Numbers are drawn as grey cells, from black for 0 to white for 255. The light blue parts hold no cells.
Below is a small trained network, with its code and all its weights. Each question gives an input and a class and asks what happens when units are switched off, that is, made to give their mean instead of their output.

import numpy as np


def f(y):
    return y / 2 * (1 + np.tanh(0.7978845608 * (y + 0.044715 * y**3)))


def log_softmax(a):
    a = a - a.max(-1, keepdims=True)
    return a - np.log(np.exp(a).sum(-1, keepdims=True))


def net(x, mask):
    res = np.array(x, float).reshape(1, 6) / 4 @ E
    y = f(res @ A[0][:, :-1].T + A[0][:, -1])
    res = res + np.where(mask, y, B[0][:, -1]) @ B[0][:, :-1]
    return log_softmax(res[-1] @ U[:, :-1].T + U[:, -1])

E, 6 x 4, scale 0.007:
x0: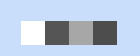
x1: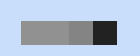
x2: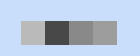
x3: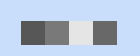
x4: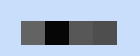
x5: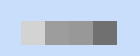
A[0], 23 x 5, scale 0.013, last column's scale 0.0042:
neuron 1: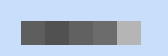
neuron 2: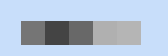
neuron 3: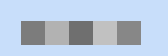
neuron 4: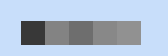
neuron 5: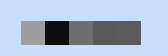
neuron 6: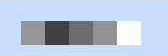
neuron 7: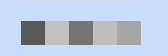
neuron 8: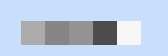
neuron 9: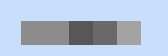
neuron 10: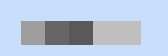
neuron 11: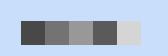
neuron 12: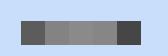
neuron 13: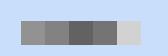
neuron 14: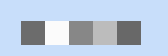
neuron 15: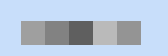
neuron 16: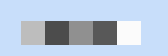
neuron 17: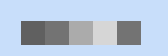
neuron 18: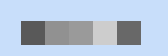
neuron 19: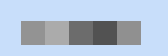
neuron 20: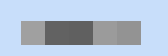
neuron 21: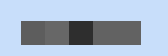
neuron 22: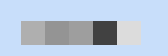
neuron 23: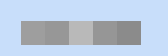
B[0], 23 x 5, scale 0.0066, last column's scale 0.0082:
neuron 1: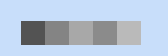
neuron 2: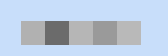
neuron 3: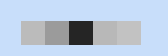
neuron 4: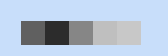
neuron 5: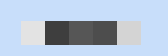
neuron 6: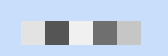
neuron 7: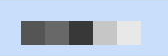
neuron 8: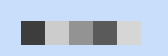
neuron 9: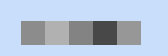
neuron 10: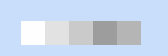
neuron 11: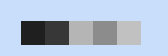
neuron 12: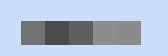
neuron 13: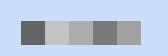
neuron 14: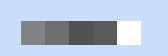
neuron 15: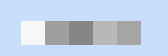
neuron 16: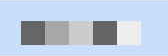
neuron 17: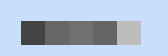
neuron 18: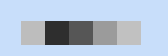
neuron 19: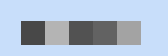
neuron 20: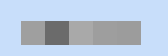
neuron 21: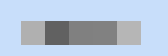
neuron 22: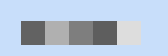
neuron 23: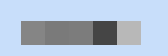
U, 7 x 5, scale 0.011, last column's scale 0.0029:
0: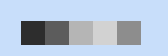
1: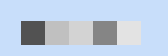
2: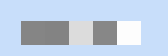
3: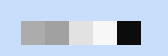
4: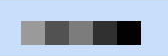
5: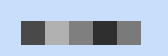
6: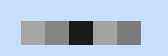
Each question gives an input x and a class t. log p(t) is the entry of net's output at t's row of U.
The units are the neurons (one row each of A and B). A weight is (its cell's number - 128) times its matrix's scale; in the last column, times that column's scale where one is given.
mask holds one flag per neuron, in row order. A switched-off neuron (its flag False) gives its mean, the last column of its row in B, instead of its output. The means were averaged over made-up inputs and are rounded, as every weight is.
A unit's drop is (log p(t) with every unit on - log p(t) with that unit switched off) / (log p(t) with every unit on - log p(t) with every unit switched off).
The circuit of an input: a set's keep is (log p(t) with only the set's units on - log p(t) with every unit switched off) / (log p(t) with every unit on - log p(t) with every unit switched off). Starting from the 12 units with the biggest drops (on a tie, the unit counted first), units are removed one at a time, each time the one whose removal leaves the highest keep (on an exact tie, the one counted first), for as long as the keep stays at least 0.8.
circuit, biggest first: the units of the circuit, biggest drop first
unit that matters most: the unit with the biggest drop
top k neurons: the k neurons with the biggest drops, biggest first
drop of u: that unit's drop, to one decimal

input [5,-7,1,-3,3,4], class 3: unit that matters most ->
neuron 10
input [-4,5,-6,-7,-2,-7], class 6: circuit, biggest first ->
neuron 16; neuron 7
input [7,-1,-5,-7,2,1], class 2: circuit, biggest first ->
neuron 6; neuron 14; neuron 16
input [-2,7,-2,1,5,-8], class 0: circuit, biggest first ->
neuron 11; neuron 4
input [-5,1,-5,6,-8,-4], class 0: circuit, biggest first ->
neuron 11; neuron 4
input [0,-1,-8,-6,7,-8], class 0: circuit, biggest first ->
neuron 4; neuron 1
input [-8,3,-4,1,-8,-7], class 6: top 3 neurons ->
neuron 3; neuron 14; neuron 18
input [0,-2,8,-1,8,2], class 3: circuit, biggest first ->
neuron 10; neuron 2
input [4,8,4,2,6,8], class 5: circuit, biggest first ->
neuron 8; neuron 22
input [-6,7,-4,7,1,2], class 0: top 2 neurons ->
neuron 11; neuron 4
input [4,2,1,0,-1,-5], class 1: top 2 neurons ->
neuron 18; neuron 14
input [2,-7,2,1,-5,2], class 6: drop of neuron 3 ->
0.2
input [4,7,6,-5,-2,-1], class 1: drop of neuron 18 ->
0.1
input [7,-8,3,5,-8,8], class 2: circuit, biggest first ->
neuron 23
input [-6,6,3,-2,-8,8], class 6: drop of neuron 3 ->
0.2
